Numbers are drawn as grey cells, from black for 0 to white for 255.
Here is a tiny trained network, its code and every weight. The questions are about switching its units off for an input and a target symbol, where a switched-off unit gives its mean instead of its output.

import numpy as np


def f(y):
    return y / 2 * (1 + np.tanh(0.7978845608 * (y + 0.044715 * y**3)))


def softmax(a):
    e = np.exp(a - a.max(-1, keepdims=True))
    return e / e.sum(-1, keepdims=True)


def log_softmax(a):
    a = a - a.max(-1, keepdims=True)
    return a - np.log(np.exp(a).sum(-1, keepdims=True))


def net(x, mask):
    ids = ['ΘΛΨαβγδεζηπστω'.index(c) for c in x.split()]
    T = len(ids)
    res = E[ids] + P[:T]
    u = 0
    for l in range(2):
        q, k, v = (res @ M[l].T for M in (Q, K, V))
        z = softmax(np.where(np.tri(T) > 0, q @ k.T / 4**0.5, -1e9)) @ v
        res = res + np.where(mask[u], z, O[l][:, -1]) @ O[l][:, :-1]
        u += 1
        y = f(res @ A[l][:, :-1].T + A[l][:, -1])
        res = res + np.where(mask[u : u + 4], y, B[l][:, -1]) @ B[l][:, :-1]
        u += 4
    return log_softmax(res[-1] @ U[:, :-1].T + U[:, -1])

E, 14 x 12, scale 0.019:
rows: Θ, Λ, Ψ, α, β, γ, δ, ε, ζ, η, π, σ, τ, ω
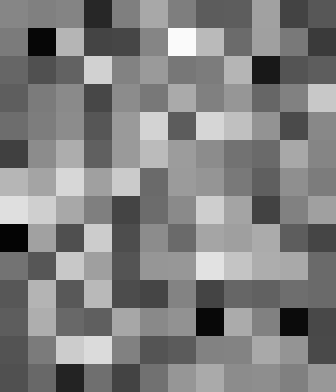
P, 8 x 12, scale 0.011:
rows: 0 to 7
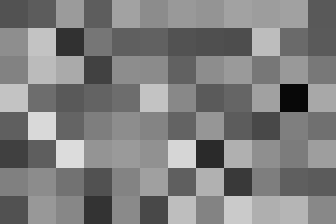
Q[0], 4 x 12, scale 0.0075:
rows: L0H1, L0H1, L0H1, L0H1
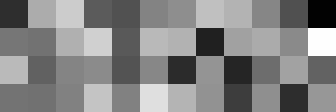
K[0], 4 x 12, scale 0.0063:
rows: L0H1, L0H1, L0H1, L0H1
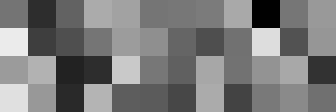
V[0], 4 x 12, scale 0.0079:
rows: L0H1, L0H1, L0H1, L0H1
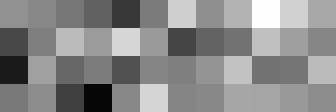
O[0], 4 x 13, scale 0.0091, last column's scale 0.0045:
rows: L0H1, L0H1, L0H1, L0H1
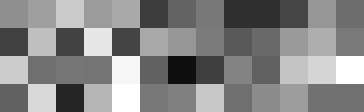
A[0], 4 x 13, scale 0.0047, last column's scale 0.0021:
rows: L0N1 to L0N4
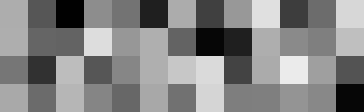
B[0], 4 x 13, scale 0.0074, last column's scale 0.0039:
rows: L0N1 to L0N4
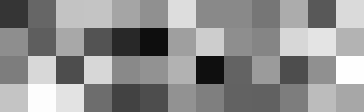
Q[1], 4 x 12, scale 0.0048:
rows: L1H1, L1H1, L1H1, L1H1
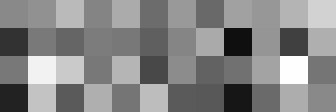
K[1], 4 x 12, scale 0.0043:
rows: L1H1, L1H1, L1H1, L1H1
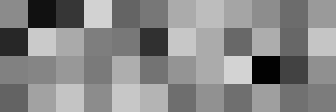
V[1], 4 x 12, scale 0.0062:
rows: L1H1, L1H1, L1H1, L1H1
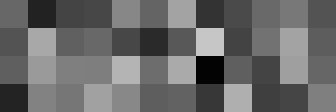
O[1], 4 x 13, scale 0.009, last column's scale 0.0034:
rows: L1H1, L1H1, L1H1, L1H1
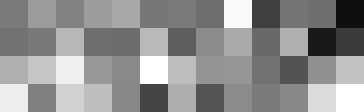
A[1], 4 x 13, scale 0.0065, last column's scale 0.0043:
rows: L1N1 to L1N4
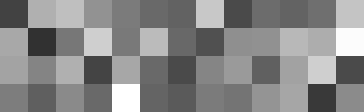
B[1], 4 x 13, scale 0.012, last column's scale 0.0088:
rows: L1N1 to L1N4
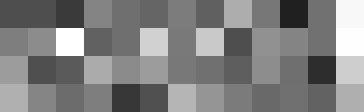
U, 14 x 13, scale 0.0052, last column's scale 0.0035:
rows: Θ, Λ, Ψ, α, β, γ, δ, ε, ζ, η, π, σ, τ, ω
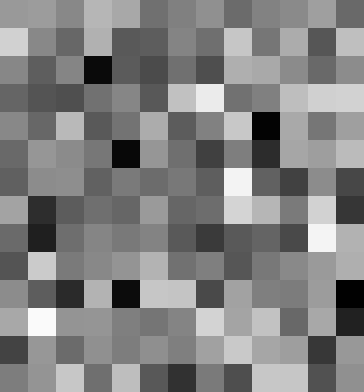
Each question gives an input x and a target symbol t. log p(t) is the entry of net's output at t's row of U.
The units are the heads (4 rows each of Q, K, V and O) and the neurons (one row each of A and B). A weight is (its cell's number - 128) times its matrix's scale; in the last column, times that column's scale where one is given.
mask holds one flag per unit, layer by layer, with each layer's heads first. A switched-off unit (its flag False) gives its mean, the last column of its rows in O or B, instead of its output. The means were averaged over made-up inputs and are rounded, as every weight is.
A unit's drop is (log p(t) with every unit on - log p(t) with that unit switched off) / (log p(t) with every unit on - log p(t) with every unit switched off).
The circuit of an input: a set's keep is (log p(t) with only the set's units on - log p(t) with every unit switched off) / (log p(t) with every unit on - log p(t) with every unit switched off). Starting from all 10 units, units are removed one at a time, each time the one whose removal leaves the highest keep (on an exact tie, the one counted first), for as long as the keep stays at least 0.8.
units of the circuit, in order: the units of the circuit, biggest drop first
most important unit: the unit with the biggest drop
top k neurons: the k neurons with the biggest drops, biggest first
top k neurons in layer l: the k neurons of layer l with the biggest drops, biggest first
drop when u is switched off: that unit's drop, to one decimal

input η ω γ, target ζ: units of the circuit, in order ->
(L1N1; L0H1; L1N2)
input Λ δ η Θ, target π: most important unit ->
L0H1
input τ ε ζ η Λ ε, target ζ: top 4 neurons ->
(L1N1; L1N2; L1N4; L1N3)
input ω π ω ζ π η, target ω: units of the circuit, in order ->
(L0H1; L1N2; L1N1)
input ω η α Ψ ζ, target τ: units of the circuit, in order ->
(L0H1; L0N1)
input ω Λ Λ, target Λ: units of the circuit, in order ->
(L0H1; L1N4; L1N2; L1N3)
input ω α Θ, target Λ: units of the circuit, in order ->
(L1N4; L0H1; L1N3; L1N2)
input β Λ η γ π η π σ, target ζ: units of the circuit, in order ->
(L0H1; L1N2)
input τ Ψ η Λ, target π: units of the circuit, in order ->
(L0N3; L0H1)
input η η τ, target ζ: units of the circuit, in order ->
(L0H1; L1N1)
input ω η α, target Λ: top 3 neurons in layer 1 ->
(L1N4; L1N3; L1N2)
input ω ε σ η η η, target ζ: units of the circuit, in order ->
(L0H1; L1N1; L1H1)
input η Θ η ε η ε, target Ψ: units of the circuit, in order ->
(L1H1; L0H1; L0N3)
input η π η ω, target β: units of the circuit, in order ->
(L1H1; L0H1; L0N2)
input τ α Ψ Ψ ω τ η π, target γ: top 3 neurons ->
(L1N1; L1N3; L1N2)
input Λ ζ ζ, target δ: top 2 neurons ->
(L1N1; L1N2)
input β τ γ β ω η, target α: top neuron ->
(L1N4)
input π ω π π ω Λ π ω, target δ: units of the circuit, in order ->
(L0H1; L1H1; L1N1)
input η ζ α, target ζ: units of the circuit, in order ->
(L0H1; L1N1; L1N2)
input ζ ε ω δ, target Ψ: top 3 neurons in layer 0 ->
(L0N3; L0N2; L0N1)
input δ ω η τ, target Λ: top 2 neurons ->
(L1N4; L0N3)
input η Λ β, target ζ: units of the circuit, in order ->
(L0H1; L1N1; L1H1)
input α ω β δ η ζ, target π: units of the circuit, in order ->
(L0H1)
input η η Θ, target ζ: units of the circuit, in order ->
(L0H1; L1N1)
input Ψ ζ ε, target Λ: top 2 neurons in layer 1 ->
(L1N3; L1N1)
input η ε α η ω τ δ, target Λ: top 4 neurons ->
(L1N4; L1N2; L1N3; L0N3)
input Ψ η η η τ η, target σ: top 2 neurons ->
(L1N2; L0N3)
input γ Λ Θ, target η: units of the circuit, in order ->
(L0H1)
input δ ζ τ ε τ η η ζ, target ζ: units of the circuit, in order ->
(L0H1; L1N1)
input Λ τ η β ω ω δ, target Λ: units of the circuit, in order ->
(L1N4; L0H1; L1N2; L1N3)
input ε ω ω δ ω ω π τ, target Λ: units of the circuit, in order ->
(L1N4; L0H1; L1N3; L1N2)
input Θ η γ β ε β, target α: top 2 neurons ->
(L1N4; L0N3)
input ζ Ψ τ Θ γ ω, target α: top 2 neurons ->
(L1N1; L1N3)
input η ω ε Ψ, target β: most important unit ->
L1H1
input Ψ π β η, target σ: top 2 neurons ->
(L1N2; L1N1)
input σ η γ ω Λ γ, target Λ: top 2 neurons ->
(L1N4; L1N3)
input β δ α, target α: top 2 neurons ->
(L1N4; L0N3)
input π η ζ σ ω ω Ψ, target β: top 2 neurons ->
(L1N2; L1N1)
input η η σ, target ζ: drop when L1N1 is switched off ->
0.3
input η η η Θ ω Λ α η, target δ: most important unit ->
L0H1
